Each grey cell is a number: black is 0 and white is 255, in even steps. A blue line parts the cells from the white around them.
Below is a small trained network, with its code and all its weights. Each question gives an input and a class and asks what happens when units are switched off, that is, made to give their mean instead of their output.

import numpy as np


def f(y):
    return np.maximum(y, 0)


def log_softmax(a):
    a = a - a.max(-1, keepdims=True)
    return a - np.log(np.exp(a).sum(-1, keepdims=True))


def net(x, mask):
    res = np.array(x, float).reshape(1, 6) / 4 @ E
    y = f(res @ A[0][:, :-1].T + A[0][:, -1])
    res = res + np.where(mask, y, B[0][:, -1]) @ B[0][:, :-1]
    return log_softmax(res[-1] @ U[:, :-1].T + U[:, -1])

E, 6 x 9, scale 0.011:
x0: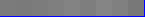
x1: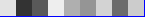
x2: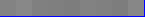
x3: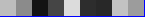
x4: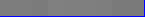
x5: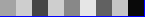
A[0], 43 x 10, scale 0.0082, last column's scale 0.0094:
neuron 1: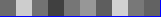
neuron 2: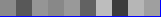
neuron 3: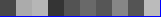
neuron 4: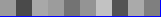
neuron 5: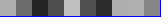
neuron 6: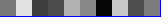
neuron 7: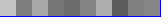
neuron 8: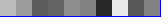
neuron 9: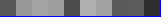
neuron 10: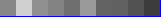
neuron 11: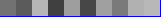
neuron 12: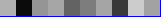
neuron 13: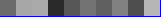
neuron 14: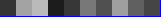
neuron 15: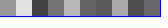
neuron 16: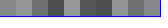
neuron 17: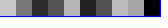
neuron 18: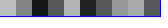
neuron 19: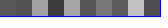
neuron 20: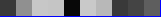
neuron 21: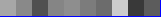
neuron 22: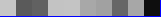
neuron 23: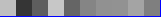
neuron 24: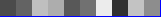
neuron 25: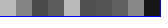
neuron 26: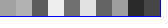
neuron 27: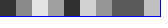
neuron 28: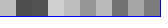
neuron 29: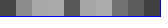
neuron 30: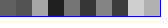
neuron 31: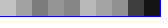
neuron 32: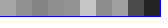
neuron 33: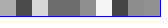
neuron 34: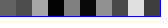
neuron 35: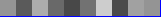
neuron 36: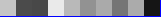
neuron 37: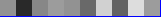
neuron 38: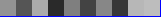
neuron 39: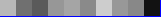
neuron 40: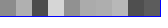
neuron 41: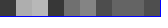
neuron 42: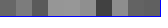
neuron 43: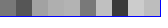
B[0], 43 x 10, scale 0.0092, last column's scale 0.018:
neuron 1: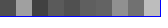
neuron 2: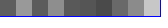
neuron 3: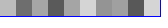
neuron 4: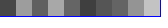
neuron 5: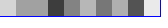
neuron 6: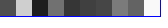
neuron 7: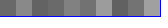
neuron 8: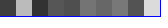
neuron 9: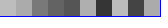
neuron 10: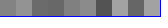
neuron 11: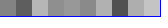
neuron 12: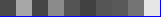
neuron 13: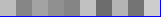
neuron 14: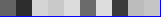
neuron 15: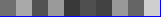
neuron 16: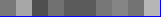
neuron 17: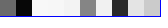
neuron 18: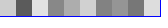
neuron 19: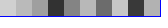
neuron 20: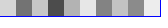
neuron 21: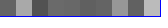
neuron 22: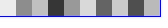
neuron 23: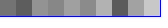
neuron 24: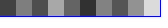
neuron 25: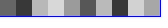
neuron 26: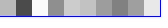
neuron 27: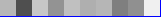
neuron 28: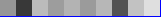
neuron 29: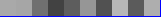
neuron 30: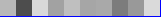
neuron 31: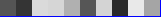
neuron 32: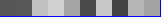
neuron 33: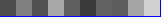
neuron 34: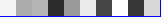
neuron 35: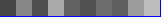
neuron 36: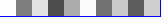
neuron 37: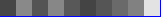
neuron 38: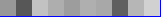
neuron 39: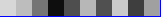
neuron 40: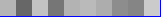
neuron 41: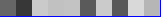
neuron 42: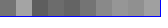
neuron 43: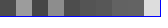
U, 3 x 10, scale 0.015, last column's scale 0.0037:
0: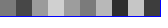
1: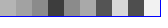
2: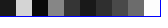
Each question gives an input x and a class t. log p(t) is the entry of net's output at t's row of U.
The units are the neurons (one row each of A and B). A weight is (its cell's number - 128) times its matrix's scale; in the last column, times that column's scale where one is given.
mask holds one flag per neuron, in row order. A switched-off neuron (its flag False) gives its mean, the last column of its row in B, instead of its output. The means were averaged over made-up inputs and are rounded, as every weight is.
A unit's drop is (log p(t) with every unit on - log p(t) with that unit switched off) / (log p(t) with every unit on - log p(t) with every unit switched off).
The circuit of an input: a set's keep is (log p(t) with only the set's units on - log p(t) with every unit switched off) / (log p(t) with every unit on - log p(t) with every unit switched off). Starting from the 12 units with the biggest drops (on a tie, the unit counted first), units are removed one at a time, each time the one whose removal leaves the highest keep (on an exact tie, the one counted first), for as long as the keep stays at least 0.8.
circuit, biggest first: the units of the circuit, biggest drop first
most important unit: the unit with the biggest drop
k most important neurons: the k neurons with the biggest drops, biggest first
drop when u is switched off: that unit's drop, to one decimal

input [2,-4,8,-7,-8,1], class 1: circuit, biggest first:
neuron 29
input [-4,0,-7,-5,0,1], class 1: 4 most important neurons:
neuron 17; neuron 20; neuron 14; neuron 28
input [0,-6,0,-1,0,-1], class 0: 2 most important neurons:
neuron 14; neuron 41
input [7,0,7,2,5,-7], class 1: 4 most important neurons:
neuron 34; neuron 19; neuron 14; neuron 28
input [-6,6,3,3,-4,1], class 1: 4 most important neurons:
neuron 36; neuron 22; neuron 39; neuron 14
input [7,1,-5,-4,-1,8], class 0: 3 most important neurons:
neuron 31; neuron 32; neuron 34
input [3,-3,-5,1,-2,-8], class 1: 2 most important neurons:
neuron 34; neuron 19
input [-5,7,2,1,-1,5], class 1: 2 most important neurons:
neuron 36; neuron 22
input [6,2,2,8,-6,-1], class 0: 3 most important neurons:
neuron 17; neuron 25; neuron 20
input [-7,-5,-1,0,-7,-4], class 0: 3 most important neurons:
neuron 14; neuron 41; neuron 5
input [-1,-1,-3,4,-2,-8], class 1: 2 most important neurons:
neuron 34; neuron 19
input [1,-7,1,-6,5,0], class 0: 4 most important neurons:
neuron 14; neuron 41; neuron 34; neuron 5
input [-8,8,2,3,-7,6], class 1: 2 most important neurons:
neuron 36; neuron 22
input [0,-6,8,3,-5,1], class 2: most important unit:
neuron 6
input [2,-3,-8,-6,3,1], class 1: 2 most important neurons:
neuron 20; neuron 17
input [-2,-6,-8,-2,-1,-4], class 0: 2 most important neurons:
neuron 14; neuron 41
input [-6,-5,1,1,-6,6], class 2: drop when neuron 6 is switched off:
0.2
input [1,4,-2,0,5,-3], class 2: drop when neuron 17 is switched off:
0.1
